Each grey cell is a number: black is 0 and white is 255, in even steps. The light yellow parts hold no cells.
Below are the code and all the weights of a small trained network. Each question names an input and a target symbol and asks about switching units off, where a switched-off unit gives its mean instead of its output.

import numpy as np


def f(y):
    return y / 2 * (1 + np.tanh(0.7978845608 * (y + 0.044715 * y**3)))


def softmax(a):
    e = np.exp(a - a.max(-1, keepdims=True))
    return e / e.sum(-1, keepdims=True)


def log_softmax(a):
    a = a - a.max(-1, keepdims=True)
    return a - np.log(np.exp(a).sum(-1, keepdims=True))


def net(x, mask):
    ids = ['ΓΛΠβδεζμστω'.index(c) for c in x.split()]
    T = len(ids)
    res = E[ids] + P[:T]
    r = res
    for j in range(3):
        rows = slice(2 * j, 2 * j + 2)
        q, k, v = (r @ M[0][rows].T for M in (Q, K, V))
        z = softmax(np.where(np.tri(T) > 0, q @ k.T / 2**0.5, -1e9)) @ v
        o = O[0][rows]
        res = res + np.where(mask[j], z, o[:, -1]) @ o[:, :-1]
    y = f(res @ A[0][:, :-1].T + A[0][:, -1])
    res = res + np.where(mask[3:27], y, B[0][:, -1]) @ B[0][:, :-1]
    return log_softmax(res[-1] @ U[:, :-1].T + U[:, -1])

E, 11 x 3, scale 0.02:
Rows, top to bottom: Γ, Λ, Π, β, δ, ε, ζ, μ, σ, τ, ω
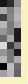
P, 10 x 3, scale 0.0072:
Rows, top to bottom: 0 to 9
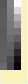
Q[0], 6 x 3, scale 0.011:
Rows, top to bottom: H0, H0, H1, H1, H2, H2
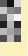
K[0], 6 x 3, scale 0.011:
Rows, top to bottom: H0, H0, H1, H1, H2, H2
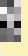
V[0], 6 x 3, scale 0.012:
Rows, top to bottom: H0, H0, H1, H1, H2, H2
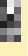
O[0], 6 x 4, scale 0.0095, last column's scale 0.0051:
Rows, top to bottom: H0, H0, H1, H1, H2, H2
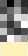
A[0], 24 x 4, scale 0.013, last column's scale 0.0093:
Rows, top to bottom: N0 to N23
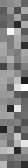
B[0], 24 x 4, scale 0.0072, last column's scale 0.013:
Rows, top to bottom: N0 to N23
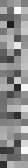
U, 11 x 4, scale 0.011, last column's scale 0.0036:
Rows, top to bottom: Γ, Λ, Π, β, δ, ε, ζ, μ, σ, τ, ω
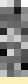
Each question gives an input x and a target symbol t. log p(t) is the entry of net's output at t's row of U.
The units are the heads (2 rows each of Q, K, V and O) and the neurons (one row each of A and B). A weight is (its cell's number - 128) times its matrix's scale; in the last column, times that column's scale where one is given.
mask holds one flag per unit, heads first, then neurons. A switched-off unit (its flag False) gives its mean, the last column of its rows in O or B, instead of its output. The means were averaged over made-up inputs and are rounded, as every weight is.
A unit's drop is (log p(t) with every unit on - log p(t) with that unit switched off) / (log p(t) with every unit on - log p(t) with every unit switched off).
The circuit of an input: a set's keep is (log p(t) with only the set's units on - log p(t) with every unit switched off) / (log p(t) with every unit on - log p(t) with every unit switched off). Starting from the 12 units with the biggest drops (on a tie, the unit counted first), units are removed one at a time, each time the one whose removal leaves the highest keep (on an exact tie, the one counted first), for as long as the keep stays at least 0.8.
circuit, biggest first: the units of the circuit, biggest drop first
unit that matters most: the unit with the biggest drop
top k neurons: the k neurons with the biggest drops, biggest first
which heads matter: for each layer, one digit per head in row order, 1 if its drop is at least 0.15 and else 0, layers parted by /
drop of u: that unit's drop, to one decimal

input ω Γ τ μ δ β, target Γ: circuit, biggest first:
(N21; N12)
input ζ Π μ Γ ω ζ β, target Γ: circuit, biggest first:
(H1; N12)
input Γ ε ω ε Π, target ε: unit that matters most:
H1
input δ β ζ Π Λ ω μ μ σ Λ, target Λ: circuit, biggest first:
(H2; N1; N18)
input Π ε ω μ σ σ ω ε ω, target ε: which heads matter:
111
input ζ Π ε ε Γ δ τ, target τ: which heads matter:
110
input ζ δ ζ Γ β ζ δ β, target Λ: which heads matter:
101
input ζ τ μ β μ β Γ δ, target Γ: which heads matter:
111
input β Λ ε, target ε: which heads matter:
100
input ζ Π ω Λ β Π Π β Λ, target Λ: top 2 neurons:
(N1; N18)
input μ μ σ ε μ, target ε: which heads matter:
111
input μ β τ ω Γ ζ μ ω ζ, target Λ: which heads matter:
101
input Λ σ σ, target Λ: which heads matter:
011
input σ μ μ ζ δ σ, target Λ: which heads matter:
111
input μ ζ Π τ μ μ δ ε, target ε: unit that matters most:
N1
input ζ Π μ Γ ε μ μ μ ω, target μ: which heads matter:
101
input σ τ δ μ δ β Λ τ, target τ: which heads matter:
100
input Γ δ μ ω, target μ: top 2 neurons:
(N3; N4)
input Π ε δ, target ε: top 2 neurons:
(N1; N18)
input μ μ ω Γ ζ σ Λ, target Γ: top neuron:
(N12)
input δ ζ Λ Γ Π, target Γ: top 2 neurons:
(N21; N8)
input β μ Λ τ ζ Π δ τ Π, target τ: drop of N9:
0.1
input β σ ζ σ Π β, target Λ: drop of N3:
0.0
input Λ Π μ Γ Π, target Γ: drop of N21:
0.5
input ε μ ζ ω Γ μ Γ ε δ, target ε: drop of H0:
0.2
